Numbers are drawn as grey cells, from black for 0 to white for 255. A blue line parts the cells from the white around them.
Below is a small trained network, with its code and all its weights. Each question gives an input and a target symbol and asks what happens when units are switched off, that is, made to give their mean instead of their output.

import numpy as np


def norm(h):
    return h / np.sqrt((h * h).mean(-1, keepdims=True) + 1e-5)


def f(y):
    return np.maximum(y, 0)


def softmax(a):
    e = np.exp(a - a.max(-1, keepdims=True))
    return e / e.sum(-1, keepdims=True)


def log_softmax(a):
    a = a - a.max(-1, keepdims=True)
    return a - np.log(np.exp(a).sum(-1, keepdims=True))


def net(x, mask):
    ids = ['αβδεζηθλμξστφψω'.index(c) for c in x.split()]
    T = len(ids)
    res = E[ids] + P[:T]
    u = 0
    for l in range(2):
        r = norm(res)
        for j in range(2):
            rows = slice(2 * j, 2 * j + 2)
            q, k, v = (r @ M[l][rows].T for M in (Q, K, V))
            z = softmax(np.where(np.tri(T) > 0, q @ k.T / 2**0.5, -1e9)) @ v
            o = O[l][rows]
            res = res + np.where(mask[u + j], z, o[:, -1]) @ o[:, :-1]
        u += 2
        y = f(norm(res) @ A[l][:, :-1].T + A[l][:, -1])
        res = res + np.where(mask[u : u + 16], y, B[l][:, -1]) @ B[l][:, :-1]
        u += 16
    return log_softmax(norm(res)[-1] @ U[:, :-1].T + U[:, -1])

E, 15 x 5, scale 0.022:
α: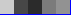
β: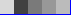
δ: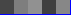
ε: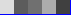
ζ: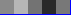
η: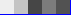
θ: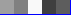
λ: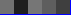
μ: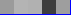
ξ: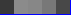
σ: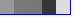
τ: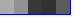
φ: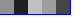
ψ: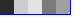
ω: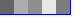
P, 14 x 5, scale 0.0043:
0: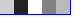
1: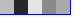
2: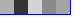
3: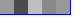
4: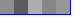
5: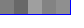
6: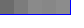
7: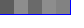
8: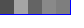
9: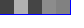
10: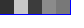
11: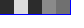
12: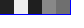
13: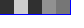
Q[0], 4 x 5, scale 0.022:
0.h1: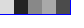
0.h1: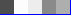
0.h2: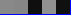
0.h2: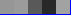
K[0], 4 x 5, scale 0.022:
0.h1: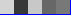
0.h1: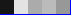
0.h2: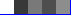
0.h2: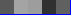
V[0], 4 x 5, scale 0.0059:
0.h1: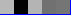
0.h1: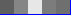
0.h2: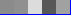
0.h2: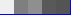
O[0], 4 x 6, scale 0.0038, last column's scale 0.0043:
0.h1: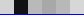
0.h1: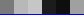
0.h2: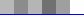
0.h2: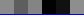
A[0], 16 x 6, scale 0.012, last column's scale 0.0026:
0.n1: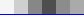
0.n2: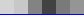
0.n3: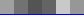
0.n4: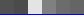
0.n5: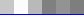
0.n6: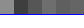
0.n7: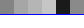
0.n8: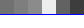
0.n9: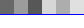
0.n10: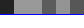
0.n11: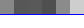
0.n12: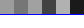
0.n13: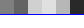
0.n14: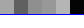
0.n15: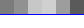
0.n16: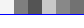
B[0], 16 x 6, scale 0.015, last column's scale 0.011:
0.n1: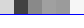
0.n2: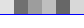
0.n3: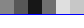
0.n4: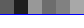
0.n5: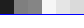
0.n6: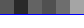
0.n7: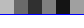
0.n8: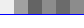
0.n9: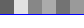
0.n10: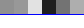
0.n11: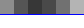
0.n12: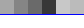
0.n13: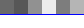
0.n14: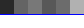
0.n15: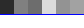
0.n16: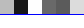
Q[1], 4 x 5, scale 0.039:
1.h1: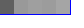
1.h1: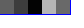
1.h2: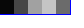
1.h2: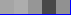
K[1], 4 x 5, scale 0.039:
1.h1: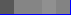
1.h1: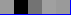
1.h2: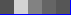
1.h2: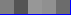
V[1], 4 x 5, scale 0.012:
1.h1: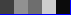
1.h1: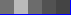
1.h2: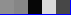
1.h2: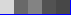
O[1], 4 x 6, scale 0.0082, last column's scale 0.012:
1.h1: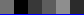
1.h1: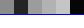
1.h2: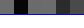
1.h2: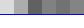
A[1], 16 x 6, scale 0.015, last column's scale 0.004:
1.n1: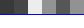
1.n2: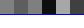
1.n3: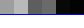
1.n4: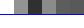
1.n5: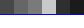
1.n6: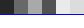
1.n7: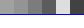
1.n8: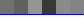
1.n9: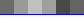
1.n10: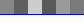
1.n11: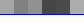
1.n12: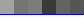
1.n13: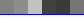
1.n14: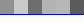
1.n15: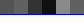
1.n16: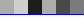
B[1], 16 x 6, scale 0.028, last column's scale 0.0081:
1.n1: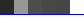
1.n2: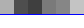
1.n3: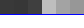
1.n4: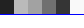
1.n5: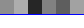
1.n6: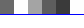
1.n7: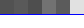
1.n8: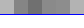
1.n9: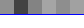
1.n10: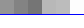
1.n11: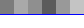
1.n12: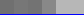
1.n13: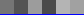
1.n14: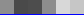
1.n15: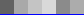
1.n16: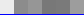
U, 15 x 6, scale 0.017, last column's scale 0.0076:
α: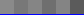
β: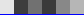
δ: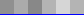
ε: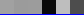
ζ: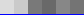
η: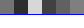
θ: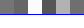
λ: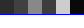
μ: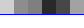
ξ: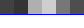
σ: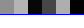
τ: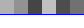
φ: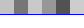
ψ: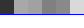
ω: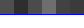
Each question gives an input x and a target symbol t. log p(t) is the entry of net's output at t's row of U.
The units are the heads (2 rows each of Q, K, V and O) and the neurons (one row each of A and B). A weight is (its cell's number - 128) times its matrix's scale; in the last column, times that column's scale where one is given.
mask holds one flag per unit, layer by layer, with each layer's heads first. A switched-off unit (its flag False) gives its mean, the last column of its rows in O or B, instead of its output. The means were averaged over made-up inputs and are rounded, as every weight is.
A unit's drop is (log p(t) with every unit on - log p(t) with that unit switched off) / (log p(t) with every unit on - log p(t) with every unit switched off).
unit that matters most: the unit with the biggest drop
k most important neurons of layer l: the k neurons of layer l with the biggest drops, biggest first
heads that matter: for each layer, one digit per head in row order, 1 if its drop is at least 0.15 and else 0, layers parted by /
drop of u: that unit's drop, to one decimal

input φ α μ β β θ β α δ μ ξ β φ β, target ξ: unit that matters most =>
0.n16
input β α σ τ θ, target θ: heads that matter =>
01 / 00
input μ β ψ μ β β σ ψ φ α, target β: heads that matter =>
00 / 00
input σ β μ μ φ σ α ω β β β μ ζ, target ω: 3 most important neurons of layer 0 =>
(0.n16 0.n2 0.n7)
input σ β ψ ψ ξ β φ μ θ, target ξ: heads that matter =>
10 / 11
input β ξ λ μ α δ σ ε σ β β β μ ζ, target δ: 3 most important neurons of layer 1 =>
(1.n1 1.n14 1.n6)
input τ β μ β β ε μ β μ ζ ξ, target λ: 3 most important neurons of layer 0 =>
(0.n5 0.n7 0.n10)
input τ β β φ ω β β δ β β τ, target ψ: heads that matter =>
01 / 00
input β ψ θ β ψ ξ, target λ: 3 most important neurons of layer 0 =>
(0.n7 0.n5 0.n10)
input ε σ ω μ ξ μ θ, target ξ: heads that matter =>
00 / 01
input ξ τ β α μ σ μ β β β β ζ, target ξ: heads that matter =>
10 / 10
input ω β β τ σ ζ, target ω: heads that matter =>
10 / 10
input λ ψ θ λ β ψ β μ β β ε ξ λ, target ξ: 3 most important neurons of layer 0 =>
(0.n5 0.n16 0.n10)
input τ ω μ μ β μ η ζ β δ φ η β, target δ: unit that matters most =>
1.h2
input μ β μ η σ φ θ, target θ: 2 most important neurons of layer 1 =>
(1.n13 1.n6)
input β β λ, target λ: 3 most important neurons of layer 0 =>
(0.n5 0.n3 0.n12)
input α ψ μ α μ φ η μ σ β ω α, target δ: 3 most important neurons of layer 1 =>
(1.n15 1.n1 1.n12)
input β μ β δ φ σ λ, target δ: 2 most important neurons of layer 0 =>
(0.n5 0.n16)
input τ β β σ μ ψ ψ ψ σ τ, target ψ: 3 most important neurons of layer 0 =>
(0.n6 0.n12 0.n16)
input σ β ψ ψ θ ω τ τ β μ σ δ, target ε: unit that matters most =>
0.n10
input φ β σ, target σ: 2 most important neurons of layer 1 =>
(1.n2 1.n7)
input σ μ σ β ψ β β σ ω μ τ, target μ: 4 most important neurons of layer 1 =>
(1.n4 1.n16 1.n1 1.n6)
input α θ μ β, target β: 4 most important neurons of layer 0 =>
(0.n16 0.n5 0.n14 0.n2)
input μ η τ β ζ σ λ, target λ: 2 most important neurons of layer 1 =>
(1.n13 1.n15)
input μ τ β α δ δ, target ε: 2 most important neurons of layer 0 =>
(0.n5 0.n10)
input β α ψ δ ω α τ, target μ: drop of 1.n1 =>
0.2
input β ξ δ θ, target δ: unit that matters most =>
1.h2
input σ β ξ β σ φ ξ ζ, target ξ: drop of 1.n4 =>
0.3
